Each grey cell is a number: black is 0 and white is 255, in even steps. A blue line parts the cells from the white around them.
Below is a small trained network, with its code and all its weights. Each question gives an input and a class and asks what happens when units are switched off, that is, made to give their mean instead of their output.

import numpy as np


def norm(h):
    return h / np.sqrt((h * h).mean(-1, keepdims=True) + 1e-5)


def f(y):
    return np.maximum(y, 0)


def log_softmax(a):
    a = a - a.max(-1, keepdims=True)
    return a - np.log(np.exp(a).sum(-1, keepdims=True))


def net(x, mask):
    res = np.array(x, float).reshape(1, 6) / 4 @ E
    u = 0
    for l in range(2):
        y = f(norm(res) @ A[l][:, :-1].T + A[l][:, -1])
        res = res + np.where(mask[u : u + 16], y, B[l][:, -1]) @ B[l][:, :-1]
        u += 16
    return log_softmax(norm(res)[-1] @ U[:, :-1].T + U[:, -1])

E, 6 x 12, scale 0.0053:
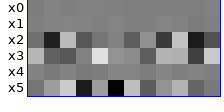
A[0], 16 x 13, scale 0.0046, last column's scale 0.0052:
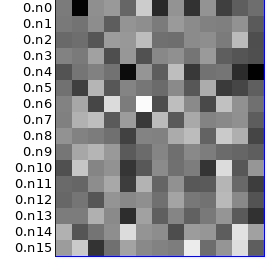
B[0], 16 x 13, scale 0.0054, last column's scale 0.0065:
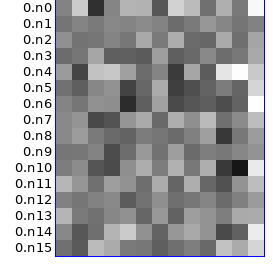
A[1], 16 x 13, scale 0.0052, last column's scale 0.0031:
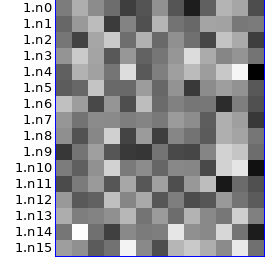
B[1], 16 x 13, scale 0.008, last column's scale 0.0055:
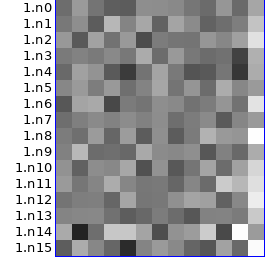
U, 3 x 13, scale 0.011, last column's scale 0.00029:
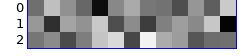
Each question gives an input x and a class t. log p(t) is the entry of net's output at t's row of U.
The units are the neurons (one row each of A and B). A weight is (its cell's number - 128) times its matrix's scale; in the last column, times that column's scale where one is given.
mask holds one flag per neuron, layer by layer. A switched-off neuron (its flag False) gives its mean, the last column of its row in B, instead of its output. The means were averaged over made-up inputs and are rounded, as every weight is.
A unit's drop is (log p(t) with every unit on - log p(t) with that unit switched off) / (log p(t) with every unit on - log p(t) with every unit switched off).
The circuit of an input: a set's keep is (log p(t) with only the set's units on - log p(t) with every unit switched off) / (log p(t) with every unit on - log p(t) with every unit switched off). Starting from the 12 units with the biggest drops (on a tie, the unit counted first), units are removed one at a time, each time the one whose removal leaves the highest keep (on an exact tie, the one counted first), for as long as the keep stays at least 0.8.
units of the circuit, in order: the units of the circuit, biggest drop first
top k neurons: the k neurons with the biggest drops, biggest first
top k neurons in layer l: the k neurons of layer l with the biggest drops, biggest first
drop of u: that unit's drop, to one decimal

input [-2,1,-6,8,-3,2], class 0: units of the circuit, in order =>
[1.n15]
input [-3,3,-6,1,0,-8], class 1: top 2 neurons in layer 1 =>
[1.n15, 1.n8]
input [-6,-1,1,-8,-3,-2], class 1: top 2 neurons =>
[0.n4, 1.n15]
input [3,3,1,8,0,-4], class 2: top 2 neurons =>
[0.n14, 0.n4]
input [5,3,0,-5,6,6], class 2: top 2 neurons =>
[0.n6, 0.n7]
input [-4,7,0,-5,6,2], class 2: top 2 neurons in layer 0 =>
[0.n6, 0.n10]
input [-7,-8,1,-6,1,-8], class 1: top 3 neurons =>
[0.n4, 1.n15, 1.n8]
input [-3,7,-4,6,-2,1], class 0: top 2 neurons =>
[1.n15, 1.n4]
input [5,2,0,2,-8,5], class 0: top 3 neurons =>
[0.n6, 0.n7, 0.n10]
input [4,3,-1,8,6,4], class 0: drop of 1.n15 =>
1.2
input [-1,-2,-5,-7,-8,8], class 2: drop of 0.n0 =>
0.0
